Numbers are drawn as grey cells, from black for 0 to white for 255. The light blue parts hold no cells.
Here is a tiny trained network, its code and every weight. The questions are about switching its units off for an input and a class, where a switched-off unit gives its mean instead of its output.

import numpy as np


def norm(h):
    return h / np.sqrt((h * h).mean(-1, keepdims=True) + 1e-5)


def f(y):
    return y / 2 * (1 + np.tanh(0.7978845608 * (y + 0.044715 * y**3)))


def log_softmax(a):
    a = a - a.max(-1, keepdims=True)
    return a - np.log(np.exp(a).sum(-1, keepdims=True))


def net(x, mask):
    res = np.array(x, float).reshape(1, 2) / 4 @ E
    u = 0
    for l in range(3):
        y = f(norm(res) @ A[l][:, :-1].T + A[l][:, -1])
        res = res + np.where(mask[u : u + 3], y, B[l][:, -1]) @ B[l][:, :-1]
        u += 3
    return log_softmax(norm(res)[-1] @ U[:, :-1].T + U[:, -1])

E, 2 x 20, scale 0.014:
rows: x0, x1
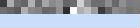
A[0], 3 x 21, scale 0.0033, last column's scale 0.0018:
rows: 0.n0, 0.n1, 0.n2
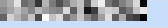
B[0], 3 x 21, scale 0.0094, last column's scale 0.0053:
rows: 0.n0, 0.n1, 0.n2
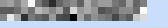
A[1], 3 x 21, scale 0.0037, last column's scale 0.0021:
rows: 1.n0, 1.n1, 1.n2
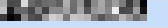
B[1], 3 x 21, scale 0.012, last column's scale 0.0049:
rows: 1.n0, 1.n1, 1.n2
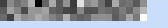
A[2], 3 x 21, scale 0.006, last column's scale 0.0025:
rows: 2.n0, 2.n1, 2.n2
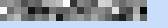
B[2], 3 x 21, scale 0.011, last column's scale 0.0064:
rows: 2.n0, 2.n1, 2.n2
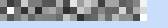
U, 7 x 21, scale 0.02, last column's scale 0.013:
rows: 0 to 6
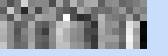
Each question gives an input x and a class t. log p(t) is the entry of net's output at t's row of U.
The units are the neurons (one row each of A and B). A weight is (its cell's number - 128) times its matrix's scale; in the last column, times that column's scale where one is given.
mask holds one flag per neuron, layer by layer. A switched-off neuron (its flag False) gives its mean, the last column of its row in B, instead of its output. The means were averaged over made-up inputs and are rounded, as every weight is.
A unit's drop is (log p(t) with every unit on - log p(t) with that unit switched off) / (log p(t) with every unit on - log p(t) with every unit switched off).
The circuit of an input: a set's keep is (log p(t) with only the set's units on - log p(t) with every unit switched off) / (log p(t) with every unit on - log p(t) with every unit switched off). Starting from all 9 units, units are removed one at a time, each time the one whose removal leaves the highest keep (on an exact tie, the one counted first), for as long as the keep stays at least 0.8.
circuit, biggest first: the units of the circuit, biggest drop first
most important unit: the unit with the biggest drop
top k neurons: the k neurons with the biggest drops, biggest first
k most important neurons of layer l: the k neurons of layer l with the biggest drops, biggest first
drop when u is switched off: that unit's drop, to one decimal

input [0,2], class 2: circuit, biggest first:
1.n2, 2.n0
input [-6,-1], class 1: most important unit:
2.n1
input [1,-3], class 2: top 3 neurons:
0.n1, 2.n0, 2.n1
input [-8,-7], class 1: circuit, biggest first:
2.n1, 1.n2
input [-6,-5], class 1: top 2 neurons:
1.n2, 2.n1
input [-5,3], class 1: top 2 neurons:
0.n1, 2.n1
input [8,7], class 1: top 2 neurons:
2.n0, 0.n2
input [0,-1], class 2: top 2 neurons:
1.n2, 2.n0
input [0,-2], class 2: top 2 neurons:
0.n1, 2.n0
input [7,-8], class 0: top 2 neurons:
2.n0, 2.n1
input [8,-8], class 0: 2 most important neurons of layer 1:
1.n1, 1.n0
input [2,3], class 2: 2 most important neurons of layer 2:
2.n0, 2.n2
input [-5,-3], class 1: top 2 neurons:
1.n2, 2.n1
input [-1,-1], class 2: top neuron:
2.n0
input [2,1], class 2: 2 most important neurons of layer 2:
2.n2, 2.n1
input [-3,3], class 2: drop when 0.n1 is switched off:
0.1
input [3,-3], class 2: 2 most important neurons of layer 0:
0.n1, 0.n2
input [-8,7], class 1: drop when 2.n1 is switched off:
0.9
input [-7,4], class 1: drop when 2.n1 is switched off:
0.4
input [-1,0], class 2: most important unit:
0.n2
